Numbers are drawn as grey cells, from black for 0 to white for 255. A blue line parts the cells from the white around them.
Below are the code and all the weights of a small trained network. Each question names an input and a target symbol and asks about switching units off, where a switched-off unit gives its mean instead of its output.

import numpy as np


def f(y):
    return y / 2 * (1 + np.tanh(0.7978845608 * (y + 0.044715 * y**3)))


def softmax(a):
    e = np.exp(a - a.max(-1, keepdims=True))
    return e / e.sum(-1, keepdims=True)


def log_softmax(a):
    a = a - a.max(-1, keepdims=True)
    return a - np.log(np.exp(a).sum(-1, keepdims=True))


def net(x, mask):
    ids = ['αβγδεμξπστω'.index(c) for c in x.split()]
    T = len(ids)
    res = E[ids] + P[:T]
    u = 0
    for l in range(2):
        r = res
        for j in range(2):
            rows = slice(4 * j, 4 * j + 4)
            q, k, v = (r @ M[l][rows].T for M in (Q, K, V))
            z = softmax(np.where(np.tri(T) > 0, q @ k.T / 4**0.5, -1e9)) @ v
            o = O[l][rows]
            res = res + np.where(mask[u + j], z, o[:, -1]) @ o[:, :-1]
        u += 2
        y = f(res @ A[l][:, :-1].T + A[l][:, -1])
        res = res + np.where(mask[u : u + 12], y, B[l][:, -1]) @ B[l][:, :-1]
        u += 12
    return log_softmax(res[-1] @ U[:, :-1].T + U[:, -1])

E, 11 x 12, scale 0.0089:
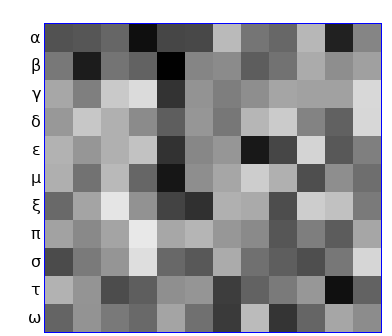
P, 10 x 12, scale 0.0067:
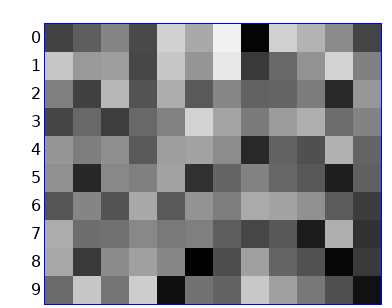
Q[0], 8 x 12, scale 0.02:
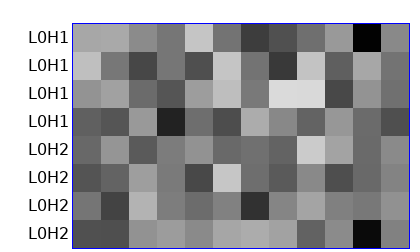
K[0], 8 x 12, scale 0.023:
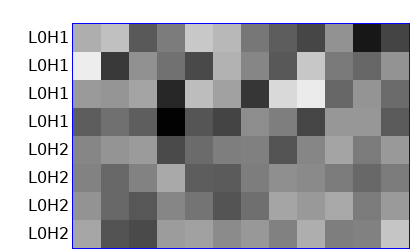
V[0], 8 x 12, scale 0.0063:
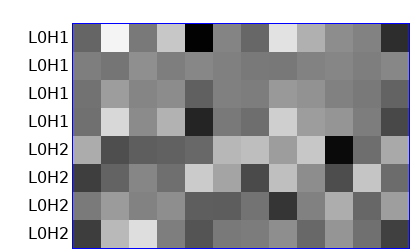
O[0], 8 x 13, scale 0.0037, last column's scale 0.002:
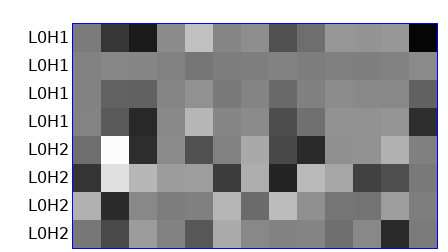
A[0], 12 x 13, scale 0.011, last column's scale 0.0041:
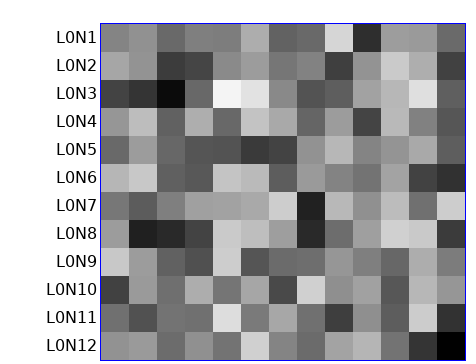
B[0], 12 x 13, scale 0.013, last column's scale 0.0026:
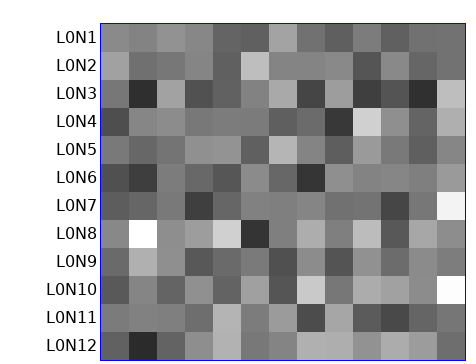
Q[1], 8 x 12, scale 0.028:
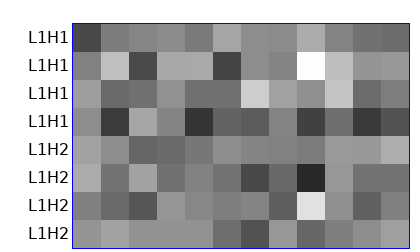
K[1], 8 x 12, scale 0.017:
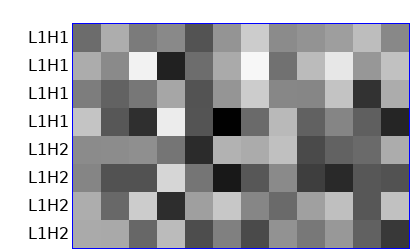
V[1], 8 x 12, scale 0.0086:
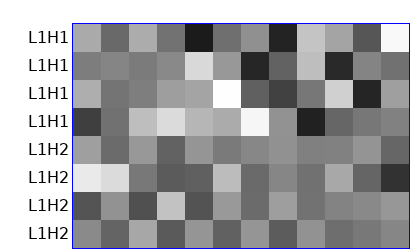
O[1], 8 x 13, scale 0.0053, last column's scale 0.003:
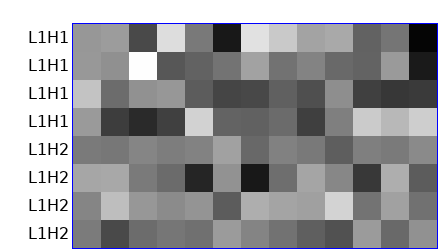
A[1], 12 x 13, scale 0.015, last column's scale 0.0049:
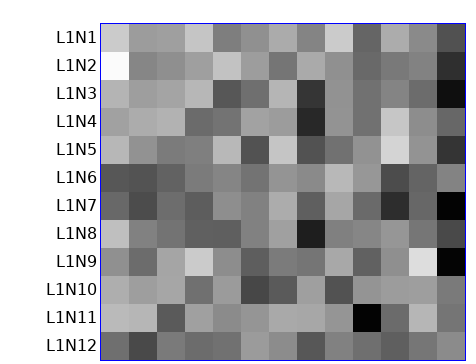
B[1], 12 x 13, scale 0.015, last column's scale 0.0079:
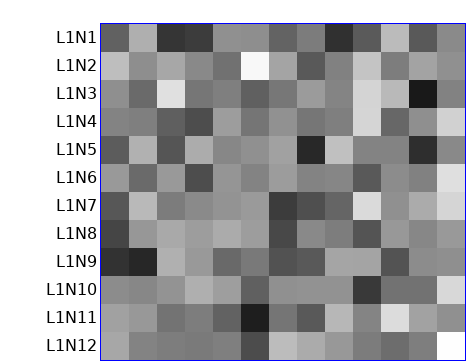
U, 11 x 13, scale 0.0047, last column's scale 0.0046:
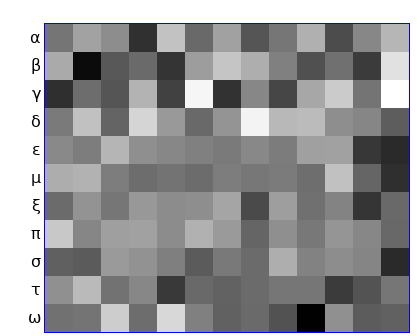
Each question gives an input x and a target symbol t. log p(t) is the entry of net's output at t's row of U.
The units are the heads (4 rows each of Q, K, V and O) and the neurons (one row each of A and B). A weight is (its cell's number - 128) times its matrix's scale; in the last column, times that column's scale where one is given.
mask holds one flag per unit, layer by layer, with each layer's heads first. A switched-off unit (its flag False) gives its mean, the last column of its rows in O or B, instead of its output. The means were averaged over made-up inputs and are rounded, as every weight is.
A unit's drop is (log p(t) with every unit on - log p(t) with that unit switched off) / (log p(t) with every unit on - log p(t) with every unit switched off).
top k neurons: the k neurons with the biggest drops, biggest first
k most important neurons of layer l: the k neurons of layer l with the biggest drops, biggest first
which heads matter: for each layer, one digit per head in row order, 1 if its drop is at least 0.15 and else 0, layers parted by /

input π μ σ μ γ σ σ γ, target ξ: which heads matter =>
00 / 11
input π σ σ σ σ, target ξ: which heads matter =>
00 / 11
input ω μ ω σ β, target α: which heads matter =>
10 / 10
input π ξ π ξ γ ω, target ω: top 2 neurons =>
L1N10, L0N3
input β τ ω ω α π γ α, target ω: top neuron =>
L1N8
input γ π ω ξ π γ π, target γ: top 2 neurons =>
L0N10, L0N8
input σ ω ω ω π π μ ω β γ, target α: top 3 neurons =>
L0N3, L1N7, L0N7
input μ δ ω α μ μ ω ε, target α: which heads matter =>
00 / 10
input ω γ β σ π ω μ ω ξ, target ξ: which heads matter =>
10 / 10
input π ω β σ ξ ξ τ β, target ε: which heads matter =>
10 / 10
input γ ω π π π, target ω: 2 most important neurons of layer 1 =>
L1N8, L1N10
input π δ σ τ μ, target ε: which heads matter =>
00 / 10
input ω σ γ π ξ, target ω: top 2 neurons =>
L1N8, L0N10
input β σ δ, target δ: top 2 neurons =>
L0N9, L0N10
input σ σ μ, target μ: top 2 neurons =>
L1N11, L0N4
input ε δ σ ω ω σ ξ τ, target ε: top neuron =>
L1N3
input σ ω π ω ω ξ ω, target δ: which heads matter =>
01 / 01
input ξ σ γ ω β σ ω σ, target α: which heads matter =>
00 / 10
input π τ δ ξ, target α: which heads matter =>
10 / 00
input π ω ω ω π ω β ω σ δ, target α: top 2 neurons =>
L0N3, L1N7
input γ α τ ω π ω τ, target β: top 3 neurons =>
L0N12, L1N6, L1N7
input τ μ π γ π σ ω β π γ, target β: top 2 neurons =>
L0N3, L0N7
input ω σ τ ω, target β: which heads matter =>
10 / 00
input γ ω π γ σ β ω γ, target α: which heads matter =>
00 / 10
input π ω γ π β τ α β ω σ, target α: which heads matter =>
10 / 00
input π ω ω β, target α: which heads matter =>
00 / 00
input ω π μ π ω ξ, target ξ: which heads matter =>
00 / 10
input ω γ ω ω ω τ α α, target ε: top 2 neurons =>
L1N3, L0N10
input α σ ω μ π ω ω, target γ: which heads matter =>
10 / 10
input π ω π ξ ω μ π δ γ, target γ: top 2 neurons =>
L1N1, L1N9
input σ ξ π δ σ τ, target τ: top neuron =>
L0N9
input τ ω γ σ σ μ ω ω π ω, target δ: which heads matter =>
11 / 01
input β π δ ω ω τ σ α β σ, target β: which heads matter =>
10 / 00
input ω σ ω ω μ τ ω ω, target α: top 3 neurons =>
L1N4, L0N10, L0N7
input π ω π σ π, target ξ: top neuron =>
L1N5
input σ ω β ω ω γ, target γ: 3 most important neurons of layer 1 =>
L1N1, L1N9, L1N12
